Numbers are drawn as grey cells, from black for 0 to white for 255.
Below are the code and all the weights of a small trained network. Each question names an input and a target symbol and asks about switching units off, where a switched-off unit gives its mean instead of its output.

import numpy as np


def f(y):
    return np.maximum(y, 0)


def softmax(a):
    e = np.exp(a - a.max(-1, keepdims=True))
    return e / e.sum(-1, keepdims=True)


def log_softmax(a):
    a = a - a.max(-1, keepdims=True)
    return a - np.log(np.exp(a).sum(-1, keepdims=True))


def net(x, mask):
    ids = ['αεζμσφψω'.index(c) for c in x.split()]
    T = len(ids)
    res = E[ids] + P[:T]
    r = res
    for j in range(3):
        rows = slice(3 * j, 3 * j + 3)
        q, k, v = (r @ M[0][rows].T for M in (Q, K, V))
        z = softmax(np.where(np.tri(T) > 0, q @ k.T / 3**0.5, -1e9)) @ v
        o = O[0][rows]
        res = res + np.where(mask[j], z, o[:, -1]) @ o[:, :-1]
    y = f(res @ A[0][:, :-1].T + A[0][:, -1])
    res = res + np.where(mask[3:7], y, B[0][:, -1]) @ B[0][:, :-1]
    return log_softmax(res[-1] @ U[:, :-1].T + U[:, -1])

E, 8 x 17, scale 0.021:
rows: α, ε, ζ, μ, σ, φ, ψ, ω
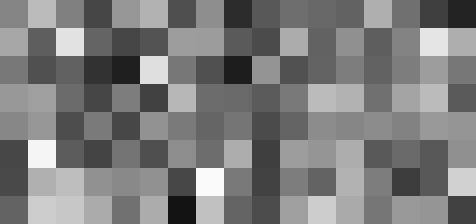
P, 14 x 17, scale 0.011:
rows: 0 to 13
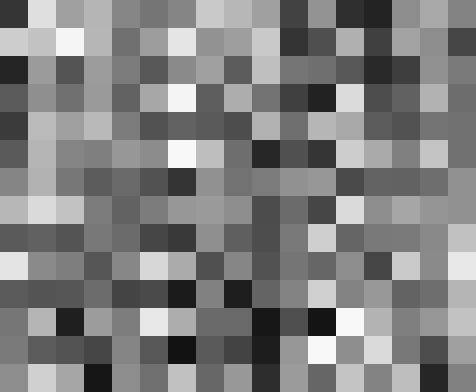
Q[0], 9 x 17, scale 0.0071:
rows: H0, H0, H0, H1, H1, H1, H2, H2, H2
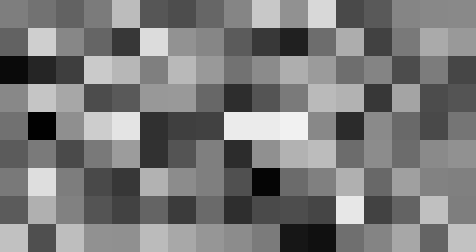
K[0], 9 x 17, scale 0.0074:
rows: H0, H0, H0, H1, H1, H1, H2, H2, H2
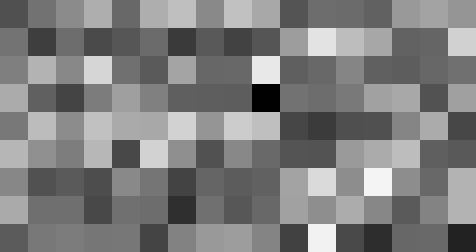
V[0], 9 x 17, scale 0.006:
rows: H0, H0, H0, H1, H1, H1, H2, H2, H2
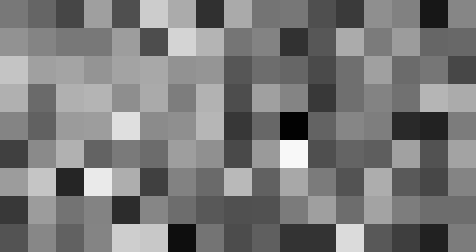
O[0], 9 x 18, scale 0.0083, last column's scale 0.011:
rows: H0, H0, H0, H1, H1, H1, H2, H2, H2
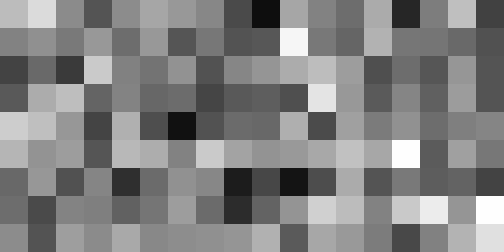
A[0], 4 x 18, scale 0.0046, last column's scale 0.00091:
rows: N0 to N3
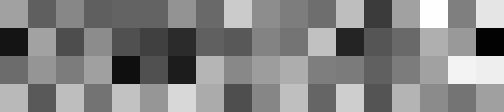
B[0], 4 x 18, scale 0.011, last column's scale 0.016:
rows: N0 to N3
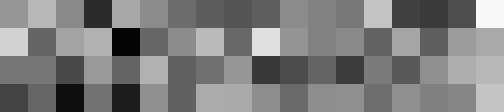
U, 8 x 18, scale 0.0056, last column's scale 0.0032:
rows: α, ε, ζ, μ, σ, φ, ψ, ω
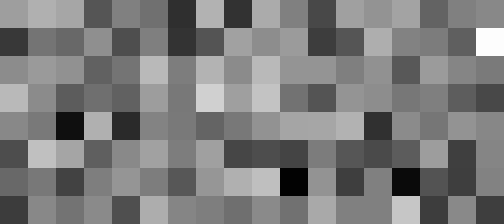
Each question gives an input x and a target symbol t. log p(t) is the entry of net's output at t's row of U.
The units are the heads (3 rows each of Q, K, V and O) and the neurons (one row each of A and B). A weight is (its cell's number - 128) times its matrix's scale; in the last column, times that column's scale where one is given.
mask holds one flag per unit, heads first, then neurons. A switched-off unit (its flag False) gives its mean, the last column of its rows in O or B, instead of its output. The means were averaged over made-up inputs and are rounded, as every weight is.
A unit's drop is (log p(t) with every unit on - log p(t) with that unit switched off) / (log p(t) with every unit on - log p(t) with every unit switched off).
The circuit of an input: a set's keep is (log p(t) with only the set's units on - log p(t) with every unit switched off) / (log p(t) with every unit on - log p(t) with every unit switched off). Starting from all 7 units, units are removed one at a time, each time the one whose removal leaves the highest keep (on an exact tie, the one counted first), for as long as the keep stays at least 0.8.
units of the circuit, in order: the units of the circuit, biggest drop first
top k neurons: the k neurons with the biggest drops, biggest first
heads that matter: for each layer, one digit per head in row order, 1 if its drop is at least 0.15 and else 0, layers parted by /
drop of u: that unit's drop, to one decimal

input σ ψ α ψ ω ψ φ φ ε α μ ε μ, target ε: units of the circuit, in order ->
(H2, H0)
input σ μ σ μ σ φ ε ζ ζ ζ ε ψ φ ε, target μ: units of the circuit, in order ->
(H1)
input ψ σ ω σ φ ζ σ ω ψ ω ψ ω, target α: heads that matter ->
010
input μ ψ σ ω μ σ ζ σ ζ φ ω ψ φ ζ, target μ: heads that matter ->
110
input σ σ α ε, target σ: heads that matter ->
100
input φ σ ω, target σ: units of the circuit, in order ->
(N1, H1)
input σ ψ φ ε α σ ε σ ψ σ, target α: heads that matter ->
010
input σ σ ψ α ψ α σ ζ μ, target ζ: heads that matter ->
001
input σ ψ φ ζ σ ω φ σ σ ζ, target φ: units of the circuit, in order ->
(H0, H2, N1)
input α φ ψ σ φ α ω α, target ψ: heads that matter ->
100
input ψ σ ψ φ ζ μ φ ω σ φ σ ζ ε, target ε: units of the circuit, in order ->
(H2, N2)
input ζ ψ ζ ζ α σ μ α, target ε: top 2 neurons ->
(N1, N0)
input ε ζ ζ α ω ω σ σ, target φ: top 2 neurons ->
(N3, N1)
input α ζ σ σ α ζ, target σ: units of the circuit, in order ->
(H0)
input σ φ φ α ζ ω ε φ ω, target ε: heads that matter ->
001
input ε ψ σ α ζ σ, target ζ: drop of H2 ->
0.8
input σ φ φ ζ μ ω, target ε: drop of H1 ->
0.1
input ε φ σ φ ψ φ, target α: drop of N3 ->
-0.1
